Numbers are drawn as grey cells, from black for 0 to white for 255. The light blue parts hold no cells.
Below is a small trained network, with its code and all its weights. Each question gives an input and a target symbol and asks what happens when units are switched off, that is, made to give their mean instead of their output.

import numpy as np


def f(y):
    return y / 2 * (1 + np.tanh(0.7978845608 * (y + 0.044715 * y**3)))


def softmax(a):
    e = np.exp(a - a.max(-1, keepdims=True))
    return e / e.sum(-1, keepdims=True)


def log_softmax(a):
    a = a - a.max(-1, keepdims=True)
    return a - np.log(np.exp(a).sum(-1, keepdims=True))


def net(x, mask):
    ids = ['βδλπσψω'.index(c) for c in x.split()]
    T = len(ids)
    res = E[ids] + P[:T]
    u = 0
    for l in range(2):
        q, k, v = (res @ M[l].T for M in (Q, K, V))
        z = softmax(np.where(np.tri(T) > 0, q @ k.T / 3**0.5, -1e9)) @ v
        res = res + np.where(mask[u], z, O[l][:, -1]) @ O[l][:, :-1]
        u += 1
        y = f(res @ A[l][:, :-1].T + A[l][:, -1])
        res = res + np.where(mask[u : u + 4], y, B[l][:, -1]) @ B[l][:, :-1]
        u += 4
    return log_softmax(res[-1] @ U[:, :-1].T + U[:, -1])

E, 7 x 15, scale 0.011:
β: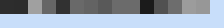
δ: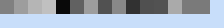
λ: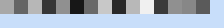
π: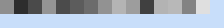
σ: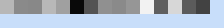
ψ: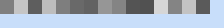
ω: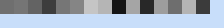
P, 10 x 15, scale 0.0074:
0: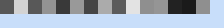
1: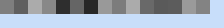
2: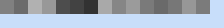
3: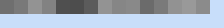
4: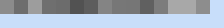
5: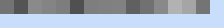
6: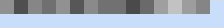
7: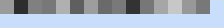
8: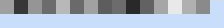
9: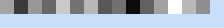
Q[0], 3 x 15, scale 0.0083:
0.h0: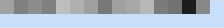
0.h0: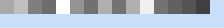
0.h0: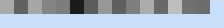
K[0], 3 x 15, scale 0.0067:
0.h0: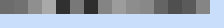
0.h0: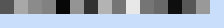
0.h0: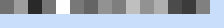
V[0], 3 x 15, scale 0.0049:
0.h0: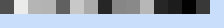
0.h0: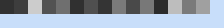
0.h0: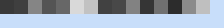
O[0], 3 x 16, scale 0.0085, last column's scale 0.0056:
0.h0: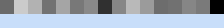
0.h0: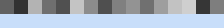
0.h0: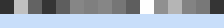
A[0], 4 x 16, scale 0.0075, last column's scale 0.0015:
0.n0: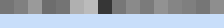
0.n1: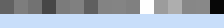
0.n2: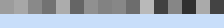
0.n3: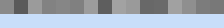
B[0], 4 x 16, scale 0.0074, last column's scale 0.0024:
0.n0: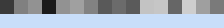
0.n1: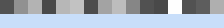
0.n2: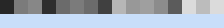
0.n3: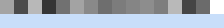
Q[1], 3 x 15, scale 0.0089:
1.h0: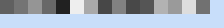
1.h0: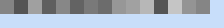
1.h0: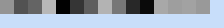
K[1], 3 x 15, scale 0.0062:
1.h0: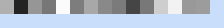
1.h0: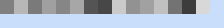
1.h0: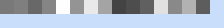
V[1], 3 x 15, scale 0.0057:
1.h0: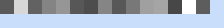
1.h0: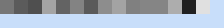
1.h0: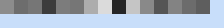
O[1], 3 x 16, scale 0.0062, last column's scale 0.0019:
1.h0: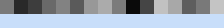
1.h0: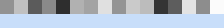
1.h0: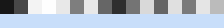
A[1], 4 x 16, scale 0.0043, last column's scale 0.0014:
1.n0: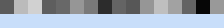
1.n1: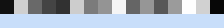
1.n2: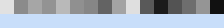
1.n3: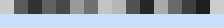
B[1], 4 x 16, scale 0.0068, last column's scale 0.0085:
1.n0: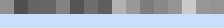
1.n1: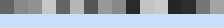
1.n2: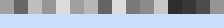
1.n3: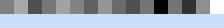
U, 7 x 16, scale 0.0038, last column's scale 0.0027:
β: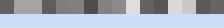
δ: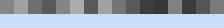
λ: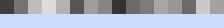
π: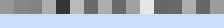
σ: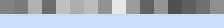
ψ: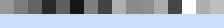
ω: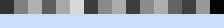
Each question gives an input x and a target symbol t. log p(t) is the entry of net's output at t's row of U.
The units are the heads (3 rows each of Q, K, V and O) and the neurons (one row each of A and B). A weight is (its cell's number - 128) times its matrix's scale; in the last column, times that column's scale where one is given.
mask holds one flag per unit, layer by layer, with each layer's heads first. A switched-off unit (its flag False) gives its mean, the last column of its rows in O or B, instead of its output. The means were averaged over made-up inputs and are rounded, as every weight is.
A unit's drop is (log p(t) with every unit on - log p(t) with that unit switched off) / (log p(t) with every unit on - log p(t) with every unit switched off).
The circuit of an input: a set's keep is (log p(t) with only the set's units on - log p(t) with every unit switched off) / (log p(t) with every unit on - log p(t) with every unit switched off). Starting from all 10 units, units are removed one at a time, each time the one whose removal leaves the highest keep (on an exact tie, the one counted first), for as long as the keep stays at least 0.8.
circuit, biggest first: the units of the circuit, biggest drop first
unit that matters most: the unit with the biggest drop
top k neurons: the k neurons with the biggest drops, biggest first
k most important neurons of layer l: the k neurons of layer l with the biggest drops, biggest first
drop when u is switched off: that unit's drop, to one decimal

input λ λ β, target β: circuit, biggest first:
(0.h0 1.h0 0.n3)
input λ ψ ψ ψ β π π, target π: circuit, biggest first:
(0.h0 1.h0)
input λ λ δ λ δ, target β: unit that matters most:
0.h0
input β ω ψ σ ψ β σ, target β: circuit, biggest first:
(0.h0 0.n1 1.n0)
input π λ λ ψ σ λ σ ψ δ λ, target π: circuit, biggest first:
(1.h0 0.h0)
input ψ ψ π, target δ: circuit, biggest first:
(1.h0 1.n3 0.h0)
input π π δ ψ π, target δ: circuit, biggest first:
(1.n3 1.h0 0.h0)
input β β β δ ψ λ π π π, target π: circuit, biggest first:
(1.h0 0.h0)
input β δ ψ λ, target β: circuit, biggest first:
(0.h0 0.n1)
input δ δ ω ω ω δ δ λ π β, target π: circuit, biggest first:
(1.h0 0.h0 1.n1)
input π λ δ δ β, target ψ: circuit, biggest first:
(0.h0 1.n0 0.n0 1.h0)
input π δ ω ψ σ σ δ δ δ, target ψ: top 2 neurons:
(0.n0 1.n0)
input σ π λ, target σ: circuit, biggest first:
(0.h0 1.n2)
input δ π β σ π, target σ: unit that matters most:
1.n2
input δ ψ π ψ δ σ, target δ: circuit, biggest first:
(1.h0 0.h0 1.n3 0.n0)
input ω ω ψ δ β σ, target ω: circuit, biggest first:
(0.h0 0.n2 1.n1 0.n1)
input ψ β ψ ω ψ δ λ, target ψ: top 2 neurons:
(0.n2 1.n3)
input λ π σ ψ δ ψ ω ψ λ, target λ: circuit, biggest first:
(1.h0 0.h0)
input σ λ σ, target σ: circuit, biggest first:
(0.h0 1.n2)
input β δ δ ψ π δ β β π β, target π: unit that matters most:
1.h0
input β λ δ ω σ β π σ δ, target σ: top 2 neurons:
(1.n2 0.n3)
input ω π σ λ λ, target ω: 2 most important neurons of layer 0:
(0.n2 0.n1)
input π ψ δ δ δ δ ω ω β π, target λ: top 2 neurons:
(0.n2 0.n0)
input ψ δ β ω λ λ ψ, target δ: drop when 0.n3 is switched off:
0.1
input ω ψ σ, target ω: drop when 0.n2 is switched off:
0.9
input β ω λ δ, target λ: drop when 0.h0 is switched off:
-0.1
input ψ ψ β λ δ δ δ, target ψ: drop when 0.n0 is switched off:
0.3
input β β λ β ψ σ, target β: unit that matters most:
0.h0
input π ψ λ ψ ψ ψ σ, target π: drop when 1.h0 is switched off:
1.1
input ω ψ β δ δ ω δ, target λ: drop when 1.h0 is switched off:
1.0
